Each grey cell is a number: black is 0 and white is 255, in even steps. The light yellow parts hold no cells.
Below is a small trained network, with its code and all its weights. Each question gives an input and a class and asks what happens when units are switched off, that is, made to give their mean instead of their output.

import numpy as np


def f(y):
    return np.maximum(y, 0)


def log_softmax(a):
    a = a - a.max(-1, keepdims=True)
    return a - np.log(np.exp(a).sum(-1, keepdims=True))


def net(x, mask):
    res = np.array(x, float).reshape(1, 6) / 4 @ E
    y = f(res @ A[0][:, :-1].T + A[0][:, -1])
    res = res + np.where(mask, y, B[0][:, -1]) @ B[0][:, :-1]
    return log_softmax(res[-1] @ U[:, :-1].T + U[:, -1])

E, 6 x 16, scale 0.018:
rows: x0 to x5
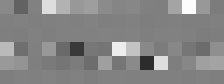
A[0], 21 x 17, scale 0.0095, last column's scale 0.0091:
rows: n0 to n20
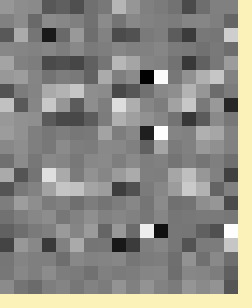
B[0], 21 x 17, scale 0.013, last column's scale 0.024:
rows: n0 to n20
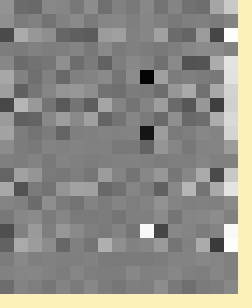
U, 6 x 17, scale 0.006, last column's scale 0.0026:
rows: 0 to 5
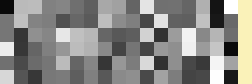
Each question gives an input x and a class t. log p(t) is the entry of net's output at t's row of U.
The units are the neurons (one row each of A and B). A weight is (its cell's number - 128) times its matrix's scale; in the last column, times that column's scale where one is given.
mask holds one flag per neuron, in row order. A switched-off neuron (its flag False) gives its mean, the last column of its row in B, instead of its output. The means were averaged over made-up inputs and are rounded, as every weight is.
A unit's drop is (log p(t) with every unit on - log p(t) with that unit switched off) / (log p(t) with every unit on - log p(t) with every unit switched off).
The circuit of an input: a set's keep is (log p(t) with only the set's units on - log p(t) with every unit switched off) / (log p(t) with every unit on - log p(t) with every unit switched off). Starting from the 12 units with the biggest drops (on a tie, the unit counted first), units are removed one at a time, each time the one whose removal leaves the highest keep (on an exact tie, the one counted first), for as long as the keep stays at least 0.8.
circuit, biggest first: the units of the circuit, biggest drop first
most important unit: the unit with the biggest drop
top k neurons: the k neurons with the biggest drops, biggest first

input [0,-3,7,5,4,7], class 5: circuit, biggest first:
[n17]
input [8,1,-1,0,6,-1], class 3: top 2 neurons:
[n13 n2]
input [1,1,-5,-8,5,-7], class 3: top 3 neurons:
[n13 n6 n7]
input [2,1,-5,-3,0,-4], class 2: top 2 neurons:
[n5 n9]
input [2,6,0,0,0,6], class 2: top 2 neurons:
[n2 n17]
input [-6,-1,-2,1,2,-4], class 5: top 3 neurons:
[n8 n4 n7]
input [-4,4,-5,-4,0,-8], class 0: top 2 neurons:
[n5 n9]
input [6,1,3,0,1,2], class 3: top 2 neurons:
[n2 n13]
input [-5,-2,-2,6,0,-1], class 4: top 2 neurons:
[n5 n9]
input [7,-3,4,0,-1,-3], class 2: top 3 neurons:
[n13 n2 n17]
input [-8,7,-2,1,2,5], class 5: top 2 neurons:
[n8 n4]
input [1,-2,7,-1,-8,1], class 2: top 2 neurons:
[n2 n7]
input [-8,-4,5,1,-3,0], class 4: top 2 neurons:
[n8 n4]
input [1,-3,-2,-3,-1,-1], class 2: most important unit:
n7
